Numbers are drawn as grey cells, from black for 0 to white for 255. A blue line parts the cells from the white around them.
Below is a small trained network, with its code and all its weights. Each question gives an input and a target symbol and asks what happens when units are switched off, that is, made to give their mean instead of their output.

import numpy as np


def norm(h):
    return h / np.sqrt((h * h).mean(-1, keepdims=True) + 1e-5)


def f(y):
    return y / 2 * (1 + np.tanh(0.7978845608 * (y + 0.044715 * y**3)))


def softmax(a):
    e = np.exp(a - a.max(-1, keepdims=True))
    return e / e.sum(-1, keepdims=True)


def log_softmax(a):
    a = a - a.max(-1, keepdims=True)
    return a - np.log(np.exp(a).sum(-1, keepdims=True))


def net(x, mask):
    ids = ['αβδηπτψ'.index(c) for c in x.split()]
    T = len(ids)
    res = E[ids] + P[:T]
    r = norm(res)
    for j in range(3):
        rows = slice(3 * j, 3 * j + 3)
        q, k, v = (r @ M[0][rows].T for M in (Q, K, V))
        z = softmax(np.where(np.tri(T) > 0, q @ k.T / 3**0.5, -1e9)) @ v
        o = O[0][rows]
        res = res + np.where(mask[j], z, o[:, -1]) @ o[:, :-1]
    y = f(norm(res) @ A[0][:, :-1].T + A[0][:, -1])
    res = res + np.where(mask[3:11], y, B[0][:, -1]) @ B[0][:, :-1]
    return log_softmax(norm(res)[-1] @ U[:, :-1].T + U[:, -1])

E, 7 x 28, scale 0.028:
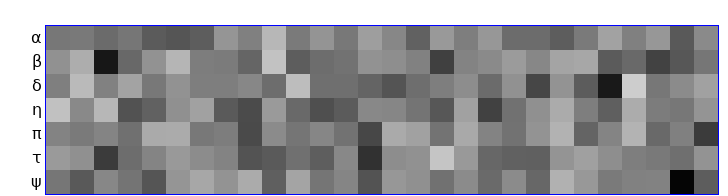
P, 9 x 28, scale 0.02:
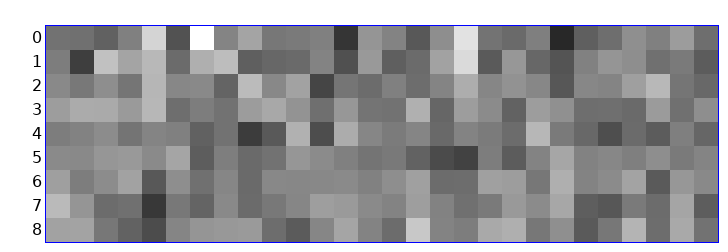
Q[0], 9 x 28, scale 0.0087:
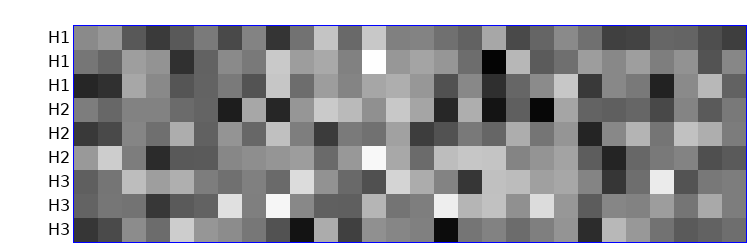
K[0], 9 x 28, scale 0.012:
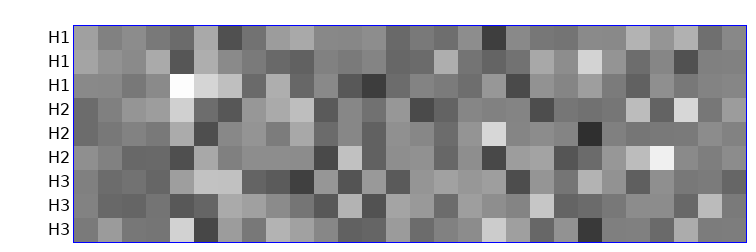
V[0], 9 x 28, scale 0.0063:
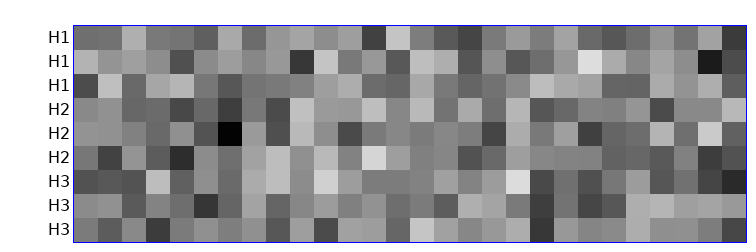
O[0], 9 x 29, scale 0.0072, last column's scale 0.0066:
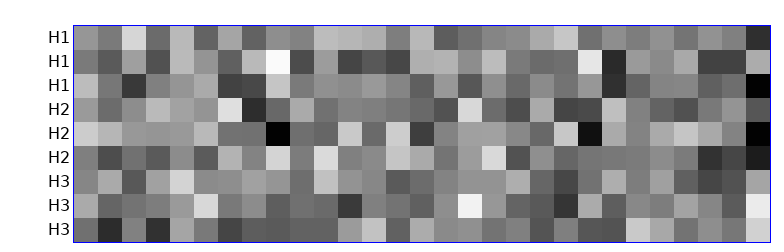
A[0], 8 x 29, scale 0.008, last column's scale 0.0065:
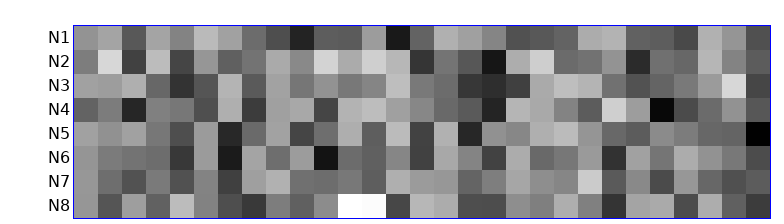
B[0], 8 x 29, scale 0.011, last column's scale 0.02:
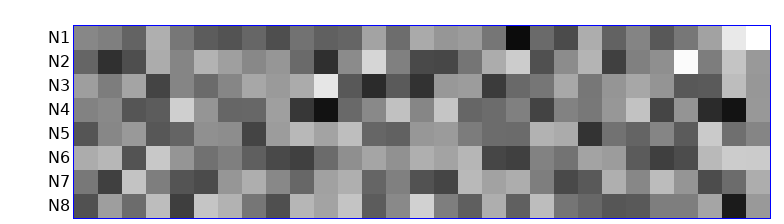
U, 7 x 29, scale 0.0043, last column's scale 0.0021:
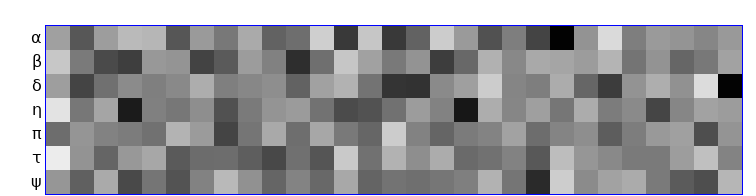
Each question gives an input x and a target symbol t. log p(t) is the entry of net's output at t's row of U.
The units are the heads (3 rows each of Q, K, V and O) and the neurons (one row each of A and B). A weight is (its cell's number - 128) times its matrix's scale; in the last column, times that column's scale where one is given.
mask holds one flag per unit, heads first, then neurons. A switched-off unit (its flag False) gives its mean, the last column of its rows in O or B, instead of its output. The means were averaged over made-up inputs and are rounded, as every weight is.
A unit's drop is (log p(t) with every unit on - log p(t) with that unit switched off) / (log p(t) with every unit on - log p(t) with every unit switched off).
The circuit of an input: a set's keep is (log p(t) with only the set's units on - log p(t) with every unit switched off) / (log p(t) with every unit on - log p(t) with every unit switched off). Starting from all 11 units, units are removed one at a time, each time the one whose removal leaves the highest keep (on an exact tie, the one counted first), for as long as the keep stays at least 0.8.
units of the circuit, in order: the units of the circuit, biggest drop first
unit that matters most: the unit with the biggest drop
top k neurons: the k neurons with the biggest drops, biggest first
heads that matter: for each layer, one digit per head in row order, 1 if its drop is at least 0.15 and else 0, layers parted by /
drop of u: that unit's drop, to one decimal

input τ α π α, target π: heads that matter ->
001
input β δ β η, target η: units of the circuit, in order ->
[H3 N3]
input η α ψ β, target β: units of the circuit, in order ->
[H1 N4]
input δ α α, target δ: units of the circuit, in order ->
[H3 H1 N2]
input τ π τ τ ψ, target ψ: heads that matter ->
010
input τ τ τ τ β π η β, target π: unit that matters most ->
H3
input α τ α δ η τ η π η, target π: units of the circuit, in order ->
[H3 N8]
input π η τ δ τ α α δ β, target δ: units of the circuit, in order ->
[N2 H3]
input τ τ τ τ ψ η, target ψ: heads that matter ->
000
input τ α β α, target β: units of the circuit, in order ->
[H3 N4 N1]
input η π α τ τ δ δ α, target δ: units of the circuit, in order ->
[H3 N2]
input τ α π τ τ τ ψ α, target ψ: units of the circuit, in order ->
[H1 N1]
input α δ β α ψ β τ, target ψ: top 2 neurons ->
[N6 N1]
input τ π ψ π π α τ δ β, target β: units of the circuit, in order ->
[N4 H1]
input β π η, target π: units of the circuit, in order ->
[N8 H3 H1 N1]
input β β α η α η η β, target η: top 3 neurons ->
[N3 N5 N1]
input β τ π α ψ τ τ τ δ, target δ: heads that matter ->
100
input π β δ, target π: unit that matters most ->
H1
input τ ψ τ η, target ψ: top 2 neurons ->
[N1 N7]
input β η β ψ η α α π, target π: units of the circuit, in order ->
[N8]
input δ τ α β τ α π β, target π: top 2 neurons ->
[N8 N5]
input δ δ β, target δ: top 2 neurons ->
[N2 N7]
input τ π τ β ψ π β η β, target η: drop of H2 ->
0.0
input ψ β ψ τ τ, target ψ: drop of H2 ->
0.1
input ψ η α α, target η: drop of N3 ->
0.3
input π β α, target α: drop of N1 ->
0.1
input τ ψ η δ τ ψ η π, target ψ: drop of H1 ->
0.1
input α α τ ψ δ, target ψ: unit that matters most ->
H2
